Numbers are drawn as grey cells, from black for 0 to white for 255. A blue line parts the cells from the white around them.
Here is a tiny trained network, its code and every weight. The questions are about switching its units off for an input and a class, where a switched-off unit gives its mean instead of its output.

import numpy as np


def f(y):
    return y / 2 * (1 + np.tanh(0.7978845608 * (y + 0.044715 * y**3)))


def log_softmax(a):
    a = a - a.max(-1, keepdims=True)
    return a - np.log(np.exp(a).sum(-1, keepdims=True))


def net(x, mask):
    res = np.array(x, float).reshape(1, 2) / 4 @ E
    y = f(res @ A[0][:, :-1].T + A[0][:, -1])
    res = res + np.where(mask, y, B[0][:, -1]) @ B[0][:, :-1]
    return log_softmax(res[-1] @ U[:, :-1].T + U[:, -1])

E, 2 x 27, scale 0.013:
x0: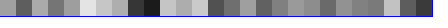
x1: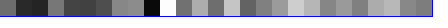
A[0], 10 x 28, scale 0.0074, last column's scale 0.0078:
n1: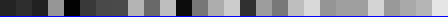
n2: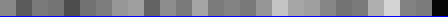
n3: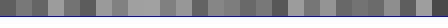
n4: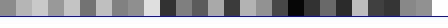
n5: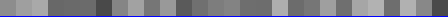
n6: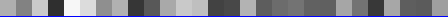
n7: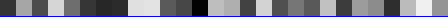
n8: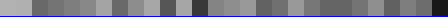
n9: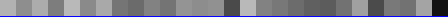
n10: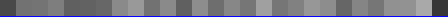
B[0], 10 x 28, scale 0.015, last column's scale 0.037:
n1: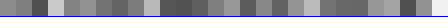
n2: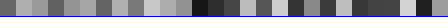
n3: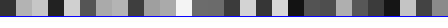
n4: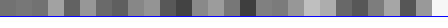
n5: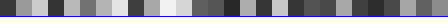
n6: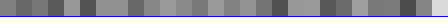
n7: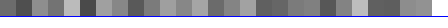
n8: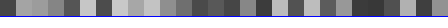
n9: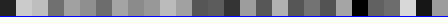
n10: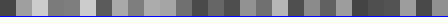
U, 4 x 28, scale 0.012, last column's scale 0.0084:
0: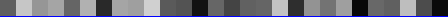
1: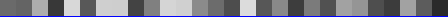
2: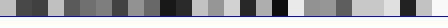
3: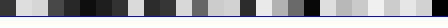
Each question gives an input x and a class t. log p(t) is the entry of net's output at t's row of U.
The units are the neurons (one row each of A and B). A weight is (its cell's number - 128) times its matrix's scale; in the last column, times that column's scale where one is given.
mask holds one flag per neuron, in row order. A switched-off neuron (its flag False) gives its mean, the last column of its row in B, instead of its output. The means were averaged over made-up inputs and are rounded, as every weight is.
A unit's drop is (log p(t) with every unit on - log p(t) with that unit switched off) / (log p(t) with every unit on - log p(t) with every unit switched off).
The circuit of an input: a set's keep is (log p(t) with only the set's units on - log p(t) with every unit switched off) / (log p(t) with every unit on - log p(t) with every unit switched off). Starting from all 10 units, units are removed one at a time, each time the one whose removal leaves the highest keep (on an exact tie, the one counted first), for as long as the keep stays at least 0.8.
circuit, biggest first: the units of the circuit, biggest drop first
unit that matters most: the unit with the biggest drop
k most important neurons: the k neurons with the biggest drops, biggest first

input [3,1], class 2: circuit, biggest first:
n9
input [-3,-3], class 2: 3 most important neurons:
n4, n2, n9
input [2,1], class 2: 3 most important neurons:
n7, n9, n2
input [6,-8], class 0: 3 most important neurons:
n9, n4, n7
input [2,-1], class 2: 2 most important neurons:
n7, n2
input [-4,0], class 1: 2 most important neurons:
n7, n4
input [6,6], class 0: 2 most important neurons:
n2, n7
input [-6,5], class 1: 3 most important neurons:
n7, n4, n5
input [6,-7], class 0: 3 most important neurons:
n9, n7, n4
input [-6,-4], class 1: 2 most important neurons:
n7, n1
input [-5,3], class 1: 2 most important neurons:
n4, n7
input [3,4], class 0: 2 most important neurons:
n2, n7
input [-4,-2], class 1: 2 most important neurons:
n1, n7
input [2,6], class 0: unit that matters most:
n2
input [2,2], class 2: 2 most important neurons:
n7, n9
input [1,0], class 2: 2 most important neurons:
n7, n2
